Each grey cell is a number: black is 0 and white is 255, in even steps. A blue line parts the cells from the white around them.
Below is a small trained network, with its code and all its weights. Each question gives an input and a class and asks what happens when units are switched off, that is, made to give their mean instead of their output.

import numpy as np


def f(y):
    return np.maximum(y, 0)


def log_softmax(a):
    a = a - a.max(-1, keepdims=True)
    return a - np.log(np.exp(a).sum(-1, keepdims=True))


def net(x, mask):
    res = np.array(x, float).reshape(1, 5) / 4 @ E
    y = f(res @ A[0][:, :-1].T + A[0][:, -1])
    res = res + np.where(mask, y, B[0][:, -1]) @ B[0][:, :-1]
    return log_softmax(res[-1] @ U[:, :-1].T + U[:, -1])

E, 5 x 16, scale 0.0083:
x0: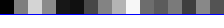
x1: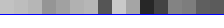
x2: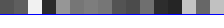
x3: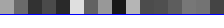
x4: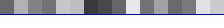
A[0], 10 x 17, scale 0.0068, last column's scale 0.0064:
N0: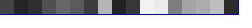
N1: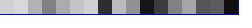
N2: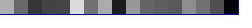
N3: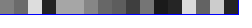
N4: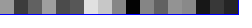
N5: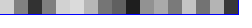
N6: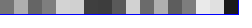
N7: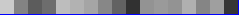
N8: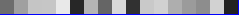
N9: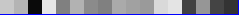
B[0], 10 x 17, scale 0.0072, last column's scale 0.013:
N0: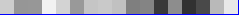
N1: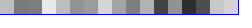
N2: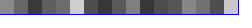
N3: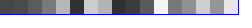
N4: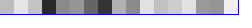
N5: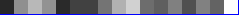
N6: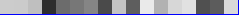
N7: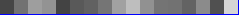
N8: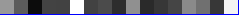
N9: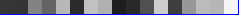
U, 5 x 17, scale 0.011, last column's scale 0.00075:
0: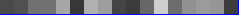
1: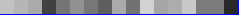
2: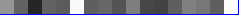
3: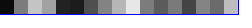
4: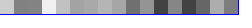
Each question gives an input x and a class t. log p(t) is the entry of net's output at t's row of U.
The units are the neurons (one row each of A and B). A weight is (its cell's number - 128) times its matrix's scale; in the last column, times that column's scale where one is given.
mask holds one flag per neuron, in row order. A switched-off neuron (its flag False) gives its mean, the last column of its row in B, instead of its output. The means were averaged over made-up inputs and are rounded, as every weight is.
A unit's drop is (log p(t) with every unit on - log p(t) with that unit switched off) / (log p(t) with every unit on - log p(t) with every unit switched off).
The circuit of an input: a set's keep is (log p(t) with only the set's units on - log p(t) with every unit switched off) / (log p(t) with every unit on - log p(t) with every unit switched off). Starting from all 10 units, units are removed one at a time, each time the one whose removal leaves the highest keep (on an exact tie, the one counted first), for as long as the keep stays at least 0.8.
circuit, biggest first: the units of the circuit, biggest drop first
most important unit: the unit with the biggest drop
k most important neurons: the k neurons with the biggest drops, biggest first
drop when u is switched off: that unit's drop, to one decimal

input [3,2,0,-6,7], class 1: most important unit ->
N6
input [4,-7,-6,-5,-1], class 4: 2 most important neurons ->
N0, N3
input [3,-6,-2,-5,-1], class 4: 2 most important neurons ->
N0, N2
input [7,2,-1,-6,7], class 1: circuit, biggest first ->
N6, N5
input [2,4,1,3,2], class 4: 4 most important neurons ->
N8, N5, N4, N1
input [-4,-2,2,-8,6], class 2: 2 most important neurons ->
N8, N4
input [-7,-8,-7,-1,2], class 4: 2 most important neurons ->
N0, N3
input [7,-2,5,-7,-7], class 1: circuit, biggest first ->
N4, N5
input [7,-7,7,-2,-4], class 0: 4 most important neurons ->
N5, N3, N1, N7
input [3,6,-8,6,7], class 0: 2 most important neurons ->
N9, N4
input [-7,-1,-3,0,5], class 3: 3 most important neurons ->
N5, N7, N4
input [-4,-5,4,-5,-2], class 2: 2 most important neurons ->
N8, N9
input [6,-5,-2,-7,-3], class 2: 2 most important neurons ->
N8, N5
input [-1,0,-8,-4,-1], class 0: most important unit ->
N9
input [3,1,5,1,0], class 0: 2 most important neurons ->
N5, N3
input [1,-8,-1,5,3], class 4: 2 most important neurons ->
N0, N8
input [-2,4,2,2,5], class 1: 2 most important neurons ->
N6, N0
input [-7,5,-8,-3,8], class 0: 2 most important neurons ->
N9, N4
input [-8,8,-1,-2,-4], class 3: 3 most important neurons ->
N5, N7, N0
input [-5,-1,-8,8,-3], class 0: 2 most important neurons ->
N9, N8
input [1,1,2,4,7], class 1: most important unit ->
N6
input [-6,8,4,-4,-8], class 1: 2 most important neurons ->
N4, N0
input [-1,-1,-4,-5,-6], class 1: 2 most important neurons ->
N4, N3
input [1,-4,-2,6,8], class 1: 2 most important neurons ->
N6, N8
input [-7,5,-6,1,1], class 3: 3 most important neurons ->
N5, N7, N3
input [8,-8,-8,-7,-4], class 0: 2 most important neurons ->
N9, N5
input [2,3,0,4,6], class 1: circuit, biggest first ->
N6
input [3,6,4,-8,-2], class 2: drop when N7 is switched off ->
0.0
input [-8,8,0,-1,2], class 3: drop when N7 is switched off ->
0.5
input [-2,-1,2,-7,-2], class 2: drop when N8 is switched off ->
0.6
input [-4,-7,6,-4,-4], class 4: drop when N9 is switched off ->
0.6
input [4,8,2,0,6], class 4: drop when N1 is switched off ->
1.1
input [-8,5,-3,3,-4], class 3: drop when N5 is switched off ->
0.6
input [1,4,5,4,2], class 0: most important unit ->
N3
